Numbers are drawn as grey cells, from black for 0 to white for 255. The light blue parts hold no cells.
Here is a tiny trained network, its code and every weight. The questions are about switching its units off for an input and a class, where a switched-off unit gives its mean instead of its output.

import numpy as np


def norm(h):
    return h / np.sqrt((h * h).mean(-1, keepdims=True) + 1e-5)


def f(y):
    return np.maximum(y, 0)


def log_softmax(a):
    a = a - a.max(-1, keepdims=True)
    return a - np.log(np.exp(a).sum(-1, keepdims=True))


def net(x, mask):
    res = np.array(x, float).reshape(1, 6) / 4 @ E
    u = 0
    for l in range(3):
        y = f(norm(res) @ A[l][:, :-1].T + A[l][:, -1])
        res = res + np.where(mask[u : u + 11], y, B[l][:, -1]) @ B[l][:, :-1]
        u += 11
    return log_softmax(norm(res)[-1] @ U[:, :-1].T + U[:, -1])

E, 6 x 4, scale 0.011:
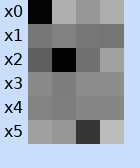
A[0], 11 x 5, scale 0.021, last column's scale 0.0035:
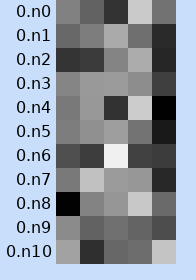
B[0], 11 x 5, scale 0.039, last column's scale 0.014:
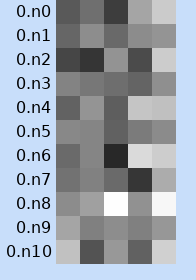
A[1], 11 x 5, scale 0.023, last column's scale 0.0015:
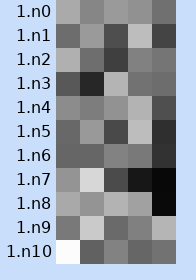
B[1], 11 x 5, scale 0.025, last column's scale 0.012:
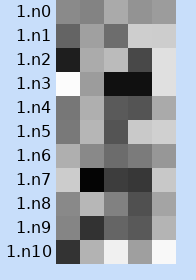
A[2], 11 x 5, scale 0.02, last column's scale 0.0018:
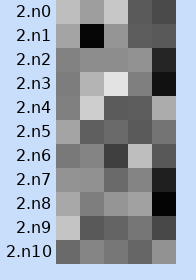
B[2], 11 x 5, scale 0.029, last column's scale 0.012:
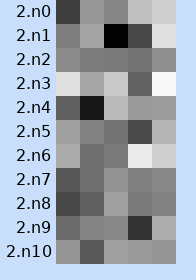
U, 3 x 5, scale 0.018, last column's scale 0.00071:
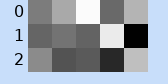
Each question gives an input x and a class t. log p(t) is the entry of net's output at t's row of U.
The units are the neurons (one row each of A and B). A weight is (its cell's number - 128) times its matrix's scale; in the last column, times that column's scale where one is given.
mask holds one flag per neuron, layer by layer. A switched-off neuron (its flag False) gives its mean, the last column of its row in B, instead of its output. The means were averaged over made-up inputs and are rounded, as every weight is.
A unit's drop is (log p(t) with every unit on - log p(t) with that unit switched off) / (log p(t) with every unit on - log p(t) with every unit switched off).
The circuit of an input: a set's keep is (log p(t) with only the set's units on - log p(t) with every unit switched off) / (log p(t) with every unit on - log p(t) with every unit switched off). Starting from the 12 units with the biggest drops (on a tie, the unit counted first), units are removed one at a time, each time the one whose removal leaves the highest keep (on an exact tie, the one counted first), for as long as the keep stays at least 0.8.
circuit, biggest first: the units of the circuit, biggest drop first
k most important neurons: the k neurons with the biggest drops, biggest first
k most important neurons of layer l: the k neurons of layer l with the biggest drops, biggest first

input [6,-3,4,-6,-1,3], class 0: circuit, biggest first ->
(0.n8)
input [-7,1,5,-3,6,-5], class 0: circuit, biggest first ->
(1.n10; 0.n10)
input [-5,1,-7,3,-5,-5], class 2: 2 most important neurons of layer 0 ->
(0.n8; 0.n10)
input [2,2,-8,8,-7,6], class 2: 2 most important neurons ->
(0.n7; 0.n6)
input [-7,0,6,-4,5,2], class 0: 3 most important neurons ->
(1.n10; 0.n2; 1.n7)
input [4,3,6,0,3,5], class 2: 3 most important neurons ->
(0.n2; 0.n6; 1.n3)
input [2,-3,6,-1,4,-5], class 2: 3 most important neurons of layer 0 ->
(0.n2; 0.n4; 0.n0)
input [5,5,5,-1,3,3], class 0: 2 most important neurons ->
(0.n8; 1.n7)
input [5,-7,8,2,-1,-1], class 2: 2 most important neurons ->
(0.n2; 1.n3)
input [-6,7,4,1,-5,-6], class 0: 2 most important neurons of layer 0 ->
(0.n10; 0.n0)
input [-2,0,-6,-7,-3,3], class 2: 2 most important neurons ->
(0.n6; 0.n8)
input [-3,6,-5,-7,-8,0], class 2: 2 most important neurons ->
(0.n8; 0.n6)
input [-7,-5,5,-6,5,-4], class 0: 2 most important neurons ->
(1.n10; 0.n10)
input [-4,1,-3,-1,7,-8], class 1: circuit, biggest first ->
(0.n6)
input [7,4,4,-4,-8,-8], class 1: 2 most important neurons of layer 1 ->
(1.n10; 1.n2)
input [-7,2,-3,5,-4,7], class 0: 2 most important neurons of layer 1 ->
(1.n2; 1.n10)
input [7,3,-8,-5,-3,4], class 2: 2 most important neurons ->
(0.n7; 1.n7)
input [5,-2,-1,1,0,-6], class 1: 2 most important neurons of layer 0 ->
(0.n6; 0.n10)
